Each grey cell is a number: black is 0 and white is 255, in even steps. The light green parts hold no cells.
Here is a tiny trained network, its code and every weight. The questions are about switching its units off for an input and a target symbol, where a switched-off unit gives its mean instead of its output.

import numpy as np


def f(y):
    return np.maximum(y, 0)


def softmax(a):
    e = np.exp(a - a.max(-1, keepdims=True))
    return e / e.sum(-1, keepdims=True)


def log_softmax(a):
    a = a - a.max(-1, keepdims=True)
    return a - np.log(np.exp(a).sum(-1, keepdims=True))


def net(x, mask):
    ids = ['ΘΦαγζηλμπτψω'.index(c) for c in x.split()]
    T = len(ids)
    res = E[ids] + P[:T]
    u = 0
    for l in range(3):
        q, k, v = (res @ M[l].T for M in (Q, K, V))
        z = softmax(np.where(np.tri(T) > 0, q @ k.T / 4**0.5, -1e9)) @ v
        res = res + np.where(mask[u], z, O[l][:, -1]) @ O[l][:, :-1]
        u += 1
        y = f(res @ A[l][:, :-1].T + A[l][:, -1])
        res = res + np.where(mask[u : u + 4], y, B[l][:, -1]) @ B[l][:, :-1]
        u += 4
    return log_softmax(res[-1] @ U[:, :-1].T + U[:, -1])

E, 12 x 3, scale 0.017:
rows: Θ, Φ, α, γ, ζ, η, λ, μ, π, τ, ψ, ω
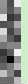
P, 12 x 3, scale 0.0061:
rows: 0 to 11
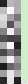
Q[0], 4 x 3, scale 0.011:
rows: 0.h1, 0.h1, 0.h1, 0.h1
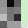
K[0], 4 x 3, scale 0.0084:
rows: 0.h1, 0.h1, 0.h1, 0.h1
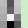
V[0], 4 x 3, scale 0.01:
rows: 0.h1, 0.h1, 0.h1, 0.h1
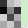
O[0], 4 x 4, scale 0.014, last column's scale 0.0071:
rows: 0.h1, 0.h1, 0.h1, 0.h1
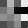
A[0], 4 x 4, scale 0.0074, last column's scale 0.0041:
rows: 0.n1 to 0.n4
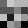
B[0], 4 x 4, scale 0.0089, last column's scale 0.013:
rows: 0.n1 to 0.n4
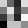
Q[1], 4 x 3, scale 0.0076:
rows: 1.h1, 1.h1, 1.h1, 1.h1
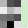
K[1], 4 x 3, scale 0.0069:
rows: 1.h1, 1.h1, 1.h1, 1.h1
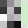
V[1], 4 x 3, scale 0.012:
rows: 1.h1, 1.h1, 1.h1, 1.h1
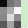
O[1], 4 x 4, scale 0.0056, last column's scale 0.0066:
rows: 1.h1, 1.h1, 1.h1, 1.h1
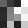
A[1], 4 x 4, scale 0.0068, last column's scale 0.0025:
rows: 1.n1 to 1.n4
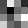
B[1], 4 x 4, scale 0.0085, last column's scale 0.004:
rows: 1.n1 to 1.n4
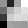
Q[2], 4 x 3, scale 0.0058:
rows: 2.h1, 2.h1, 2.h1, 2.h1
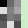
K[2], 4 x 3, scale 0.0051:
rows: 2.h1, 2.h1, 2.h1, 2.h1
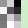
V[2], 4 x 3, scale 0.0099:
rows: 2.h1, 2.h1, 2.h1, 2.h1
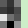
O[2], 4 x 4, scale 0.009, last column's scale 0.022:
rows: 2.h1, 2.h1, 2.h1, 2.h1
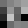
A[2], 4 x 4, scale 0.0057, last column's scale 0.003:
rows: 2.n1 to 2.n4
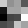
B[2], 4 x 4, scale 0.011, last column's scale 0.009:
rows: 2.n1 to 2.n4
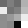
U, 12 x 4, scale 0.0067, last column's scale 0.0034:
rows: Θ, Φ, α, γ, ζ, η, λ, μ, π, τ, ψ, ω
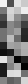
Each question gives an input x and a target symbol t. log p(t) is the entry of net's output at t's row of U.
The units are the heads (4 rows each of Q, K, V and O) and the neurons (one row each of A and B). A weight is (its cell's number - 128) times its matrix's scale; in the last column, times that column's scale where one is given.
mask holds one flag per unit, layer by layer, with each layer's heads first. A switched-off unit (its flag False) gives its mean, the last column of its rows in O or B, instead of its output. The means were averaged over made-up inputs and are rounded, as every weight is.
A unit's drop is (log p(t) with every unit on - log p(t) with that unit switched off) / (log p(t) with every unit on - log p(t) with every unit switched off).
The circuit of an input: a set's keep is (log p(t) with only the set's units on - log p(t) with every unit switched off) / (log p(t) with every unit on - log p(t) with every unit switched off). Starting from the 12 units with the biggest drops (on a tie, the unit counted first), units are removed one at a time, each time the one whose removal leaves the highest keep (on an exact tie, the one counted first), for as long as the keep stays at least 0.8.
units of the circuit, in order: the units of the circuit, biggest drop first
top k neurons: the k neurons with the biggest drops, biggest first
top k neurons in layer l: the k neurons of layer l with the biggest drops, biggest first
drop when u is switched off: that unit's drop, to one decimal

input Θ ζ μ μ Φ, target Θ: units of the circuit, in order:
1.h1; 2.h1
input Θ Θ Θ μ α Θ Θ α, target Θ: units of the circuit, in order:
0.h1
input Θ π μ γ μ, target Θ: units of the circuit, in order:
0.n3; 1.h1
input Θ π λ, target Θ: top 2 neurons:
0.n3; 2.n4
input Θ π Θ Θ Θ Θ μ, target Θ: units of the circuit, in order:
1.h1; 0.n3
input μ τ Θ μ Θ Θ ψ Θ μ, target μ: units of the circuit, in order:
1.n1; 0.h1; 0.n4; 1.h1
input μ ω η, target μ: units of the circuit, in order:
0.n4; 1.h1; 2.h1
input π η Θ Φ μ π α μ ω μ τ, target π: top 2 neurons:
0.n3; 1.n1
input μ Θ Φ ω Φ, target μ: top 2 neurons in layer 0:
0.n4; 0.n3
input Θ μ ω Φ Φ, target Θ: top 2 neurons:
0.n3; 1.n3
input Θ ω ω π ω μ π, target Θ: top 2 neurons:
0.n3; 1.n3
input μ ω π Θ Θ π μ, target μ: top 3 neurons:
1.n1; 0.n4; 0.n3
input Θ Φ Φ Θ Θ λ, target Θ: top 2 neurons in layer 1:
1.n3; 1.n1
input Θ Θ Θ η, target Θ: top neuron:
1.n3
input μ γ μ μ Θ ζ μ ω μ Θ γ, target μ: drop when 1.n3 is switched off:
0.0
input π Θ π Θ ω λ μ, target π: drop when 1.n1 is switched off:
0.1
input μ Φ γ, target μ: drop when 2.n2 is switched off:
-0.1
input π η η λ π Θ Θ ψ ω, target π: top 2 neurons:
1.n1; 2.n3
